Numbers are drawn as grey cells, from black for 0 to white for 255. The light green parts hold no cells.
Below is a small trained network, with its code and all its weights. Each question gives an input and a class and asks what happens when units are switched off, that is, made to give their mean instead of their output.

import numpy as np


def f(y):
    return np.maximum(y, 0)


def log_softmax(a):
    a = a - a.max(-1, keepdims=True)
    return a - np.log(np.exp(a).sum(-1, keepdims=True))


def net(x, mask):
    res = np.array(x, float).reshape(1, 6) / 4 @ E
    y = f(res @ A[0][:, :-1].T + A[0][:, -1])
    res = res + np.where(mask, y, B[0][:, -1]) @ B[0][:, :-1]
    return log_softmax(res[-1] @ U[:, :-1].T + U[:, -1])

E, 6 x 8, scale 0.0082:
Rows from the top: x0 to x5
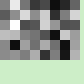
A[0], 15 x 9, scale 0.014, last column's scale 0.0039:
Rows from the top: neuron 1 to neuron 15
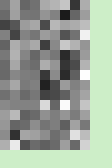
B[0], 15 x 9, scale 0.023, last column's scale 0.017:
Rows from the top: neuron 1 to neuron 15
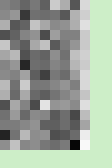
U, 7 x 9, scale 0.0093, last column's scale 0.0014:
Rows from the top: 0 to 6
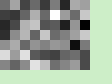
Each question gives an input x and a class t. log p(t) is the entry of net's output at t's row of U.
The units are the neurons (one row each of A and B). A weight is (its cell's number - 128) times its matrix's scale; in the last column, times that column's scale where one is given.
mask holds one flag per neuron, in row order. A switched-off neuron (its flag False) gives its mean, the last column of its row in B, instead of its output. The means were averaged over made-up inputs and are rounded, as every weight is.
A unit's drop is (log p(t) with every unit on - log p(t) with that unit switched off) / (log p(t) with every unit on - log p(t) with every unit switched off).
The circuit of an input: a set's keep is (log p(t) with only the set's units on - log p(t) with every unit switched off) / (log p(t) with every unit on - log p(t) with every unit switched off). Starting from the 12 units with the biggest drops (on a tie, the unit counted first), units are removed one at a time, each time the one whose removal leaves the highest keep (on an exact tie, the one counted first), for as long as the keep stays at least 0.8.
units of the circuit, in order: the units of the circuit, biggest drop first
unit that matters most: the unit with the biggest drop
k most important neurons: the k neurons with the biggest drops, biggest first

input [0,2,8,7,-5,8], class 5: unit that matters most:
neuron 9
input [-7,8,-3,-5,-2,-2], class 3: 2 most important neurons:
neuron 11; neuron 14
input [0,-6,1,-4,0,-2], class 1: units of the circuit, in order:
neuron 1; neuron 15
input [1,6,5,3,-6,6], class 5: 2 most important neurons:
neuron 9; neuron 1
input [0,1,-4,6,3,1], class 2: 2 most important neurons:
neuron 14; neuron 15
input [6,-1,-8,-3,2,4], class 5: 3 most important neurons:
neuron 10; neuron 8; neuron 9
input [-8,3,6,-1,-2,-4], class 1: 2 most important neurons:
neuron 1; neuron 15
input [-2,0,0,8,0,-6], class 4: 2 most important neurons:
neuron 14; neuron 15
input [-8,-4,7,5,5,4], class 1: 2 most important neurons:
neuron 15; neuron 6
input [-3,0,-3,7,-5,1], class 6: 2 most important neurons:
neuron 5; neuron 8
